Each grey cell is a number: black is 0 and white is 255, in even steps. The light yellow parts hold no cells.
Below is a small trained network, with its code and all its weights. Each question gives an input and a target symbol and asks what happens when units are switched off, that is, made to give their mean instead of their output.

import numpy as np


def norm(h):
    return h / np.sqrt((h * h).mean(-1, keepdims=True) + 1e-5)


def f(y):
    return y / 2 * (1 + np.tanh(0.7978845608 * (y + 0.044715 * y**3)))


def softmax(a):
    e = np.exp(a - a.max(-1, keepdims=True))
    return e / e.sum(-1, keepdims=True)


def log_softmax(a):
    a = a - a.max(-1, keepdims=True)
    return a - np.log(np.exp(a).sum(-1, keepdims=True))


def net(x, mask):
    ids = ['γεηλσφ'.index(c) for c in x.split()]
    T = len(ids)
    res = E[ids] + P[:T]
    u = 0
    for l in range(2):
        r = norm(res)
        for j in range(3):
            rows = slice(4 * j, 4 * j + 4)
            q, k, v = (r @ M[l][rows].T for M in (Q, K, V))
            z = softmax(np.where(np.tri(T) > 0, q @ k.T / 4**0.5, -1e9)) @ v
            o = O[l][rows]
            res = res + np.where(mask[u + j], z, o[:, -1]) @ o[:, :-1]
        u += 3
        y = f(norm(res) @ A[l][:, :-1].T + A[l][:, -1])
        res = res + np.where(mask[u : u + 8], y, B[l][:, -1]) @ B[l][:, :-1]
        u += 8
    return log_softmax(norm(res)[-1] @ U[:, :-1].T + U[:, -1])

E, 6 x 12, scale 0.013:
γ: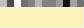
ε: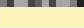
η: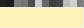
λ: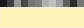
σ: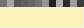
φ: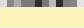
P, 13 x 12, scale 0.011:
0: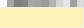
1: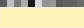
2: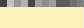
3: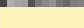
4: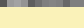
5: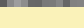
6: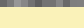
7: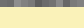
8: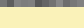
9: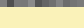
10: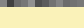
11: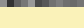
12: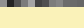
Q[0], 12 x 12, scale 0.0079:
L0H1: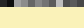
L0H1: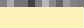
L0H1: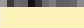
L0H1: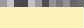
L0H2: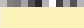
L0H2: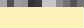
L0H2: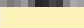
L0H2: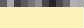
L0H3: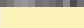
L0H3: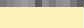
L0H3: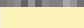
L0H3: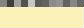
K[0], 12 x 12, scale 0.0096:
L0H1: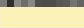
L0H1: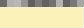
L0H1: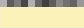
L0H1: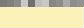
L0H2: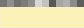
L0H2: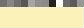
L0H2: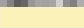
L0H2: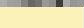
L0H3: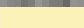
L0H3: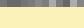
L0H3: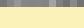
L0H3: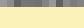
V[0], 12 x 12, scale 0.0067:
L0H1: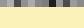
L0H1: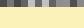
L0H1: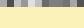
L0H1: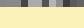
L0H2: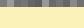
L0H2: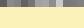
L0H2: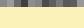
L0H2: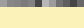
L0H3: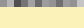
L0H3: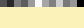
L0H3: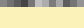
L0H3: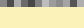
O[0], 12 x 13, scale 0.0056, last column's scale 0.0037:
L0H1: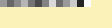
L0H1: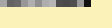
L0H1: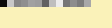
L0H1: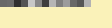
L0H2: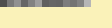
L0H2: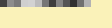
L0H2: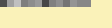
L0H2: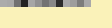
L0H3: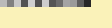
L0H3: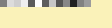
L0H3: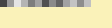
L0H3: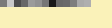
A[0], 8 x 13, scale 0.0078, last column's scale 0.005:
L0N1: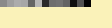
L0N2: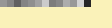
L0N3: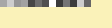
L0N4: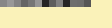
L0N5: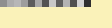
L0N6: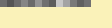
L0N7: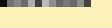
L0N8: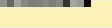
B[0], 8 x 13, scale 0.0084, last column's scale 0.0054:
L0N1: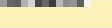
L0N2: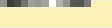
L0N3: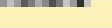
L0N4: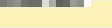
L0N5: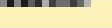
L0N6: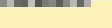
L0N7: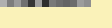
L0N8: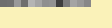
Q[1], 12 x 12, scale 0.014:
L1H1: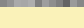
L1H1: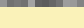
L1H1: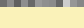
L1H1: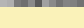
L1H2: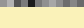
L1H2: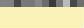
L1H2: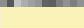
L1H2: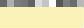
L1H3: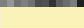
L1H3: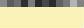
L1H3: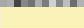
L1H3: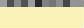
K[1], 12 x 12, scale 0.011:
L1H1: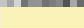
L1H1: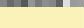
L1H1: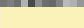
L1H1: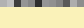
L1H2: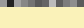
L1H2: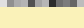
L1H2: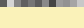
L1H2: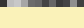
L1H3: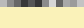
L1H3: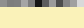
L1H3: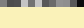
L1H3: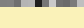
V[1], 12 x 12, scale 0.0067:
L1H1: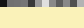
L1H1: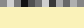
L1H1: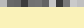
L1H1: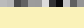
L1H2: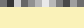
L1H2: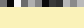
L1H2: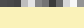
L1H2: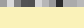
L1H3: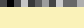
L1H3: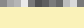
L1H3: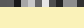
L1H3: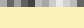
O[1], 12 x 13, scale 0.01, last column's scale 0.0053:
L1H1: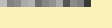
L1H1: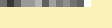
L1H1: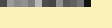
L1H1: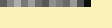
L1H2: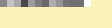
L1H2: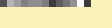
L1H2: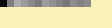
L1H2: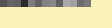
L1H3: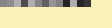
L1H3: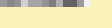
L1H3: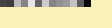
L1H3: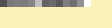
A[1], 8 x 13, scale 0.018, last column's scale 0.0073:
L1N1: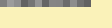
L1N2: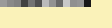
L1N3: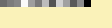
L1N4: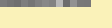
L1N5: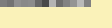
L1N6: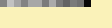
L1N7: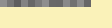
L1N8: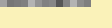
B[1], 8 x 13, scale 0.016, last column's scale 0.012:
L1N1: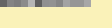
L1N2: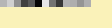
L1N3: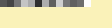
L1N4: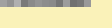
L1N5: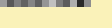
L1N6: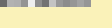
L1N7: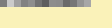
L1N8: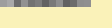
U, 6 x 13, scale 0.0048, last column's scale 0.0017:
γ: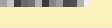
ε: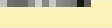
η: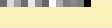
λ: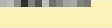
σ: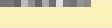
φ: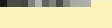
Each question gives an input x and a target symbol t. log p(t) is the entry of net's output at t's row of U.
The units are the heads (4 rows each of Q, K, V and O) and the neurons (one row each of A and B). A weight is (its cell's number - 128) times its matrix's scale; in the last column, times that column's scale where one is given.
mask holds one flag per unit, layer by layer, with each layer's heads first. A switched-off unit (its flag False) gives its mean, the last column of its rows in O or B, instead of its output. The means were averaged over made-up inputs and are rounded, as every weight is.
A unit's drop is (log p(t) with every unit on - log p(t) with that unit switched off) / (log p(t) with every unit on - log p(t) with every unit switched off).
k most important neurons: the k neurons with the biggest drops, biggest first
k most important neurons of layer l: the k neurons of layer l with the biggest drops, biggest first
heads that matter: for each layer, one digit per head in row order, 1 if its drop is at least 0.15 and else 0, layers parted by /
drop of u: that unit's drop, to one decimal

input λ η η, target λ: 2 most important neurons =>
[L0N5, L0N1]
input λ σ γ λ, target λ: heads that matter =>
001 / 101
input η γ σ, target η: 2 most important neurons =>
[L0N1, L1N6]
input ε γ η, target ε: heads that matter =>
111 / 111
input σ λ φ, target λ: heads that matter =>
000 / 000
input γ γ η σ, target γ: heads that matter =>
000 / 001
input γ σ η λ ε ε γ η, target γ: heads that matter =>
001 / 001
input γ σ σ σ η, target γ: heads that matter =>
000 / 001
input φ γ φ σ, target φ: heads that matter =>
001 / 100
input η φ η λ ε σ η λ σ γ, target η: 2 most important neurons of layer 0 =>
[L0N4, L0N1]
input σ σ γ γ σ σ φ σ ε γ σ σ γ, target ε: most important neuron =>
[L1N3]
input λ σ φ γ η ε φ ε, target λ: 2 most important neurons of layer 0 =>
[L0N1, L0N6]
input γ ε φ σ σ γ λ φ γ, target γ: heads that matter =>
101 / 001
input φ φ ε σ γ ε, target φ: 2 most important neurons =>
[L0N6, L1N3]
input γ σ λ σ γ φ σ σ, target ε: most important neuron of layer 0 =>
[L0N3]
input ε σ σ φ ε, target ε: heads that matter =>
111 / 110
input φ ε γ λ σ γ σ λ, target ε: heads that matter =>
101 / 001
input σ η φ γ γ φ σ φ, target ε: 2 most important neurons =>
[L0N3, L0N1]
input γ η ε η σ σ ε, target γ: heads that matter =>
000 / 001
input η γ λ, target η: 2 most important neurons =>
[L0N1, L1N6]
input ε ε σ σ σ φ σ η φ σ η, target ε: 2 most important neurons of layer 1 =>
[L1N3, L1N2]
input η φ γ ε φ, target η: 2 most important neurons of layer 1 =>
[L1N6, L1N3]
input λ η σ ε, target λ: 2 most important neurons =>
[L1N2, L1N3]
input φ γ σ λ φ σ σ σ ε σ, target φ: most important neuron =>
[L1N3]
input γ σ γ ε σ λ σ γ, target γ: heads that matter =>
001 / 001
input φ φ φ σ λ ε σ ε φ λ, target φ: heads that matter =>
001 / 110
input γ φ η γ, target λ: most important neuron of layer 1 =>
[L1N2]
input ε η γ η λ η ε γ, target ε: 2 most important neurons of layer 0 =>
[L0N1, L0N3]
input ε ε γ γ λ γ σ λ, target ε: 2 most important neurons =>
[L0N1, L1N3]
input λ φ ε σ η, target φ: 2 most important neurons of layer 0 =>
[L0N1, L0N4]
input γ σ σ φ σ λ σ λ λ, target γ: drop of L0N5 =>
0.1
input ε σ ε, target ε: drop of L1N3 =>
0.2
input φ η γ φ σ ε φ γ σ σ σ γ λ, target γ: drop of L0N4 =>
0.2
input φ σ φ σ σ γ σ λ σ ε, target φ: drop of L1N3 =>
0.2
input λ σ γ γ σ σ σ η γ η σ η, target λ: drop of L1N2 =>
0.1
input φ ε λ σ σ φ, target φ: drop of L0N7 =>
0.0
